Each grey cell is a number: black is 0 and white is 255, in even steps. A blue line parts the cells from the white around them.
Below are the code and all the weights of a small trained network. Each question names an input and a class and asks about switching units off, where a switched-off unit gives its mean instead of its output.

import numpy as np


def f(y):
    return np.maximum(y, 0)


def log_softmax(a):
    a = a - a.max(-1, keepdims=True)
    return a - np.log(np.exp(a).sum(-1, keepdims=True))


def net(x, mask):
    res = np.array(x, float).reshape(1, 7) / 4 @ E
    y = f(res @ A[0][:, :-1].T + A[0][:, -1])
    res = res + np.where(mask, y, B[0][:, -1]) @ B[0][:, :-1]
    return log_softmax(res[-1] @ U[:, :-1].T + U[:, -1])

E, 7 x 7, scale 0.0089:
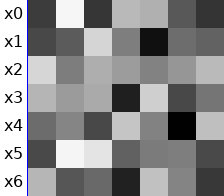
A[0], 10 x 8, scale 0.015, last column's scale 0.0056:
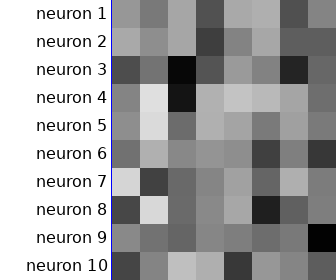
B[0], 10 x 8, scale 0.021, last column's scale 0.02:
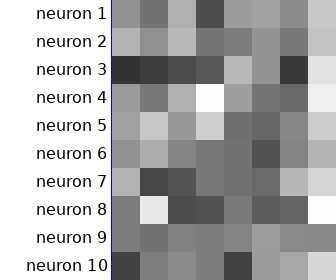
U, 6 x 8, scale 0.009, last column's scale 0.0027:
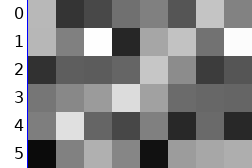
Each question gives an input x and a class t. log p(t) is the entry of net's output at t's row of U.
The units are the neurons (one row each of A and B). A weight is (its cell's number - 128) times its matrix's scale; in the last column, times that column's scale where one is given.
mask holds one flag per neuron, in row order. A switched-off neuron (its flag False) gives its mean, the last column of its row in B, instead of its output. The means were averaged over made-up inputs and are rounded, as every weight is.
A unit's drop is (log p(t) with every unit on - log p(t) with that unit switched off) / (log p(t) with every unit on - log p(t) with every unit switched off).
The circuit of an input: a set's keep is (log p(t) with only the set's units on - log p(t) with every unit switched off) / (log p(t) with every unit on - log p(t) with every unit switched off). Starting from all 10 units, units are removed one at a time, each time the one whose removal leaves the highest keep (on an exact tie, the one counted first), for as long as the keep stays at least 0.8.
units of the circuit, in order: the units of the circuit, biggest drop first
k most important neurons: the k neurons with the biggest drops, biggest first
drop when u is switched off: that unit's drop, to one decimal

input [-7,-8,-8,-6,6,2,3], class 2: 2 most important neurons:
neuron 3; neuron 5
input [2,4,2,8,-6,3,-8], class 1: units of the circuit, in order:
neuron 2
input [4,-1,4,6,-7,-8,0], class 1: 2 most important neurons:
neuron 1; neuron 2
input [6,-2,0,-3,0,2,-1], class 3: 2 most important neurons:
neuron 4; neuron 5
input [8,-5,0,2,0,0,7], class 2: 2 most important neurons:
neuron 3; neuron 8
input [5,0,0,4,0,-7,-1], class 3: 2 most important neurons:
neuron 4; neuron 1
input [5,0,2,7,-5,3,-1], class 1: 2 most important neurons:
neuron 1; neuron 2
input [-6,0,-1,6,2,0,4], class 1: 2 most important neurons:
neuron 2; neuron 1
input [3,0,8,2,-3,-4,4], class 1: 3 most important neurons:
neuron 1; neuron 2; neuron 3
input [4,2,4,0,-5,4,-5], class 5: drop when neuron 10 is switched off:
0.2
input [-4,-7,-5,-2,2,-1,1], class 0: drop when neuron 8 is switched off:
0.2
